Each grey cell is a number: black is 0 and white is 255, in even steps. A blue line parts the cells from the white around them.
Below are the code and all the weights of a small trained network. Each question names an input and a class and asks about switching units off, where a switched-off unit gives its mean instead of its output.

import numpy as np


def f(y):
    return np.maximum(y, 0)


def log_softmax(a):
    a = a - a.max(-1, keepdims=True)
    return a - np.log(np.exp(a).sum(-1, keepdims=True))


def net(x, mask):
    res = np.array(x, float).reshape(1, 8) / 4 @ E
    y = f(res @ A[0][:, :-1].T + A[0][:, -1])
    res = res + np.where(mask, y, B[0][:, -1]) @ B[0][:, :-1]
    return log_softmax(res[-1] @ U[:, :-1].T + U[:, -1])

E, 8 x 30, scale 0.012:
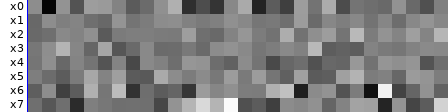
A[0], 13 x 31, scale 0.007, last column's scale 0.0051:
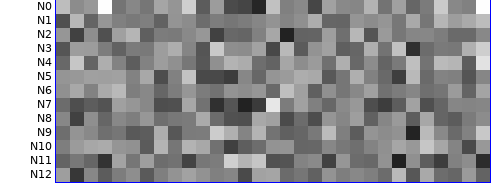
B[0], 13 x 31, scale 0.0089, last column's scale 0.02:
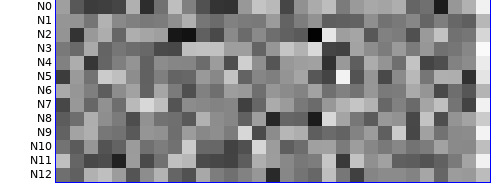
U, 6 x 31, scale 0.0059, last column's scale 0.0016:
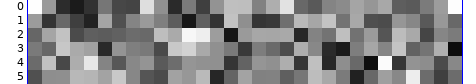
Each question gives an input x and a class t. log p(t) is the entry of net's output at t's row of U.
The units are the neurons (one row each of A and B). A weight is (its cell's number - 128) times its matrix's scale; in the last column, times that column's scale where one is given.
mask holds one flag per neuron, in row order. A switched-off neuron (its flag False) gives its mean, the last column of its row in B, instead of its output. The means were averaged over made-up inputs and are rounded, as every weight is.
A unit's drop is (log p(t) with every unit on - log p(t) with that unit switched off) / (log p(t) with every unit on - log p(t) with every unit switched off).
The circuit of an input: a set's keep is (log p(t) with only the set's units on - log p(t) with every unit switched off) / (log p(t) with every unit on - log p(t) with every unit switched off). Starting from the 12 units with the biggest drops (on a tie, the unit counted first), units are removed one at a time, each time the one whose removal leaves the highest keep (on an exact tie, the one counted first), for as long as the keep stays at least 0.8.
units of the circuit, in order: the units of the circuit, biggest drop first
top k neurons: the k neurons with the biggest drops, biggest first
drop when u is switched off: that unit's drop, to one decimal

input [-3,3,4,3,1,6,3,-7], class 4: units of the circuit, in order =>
(N5)
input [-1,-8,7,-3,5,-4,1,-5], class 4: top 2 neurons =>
(N5, N11)
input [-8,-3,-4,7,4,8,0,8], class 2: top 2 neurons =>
(N3, N0)
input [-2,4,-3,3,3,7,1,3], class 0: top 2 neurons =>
(N5, N7)
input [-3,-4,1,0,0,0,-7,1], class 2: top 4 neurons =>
(N11, N3, N9, N4)
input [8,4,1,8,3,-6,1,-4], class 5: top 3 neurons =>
(N7, N11, N5)
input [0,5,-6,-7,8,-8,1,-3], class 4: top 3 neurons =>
(N11, N2, N5)
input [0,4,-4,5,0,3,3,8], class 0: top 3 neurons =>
(N11, N2, N7)
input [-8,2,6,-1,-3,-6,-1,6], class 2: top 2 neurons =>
(N3, N0)
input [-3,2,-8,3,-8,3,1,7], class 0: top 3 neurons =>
(N11, N5, N7)
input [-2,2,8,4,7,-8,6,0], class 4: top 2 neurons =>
(N0, N5)
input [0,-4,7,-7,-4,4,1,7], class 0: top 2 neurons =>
(N11, N2)
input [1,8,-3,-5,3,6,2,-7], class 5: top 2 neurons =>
(N7, N5)
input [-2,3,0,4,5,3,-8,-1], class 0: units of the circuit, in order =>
(N0)
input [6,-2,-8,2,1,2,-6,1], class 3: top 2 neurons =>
(N12, N11)
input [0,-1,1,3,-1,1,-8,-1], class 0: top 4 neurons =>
(N0, N2, N3, N7)
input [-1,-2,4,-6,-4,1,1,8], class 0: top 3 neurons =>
(N11, N5, N7)
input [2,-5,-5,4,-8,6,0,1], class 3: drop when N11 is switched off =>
0.5
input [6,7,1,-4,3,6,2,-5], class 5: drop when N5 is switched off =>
0.1
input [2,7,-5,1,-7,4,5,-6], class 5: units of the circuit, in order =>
(N7)
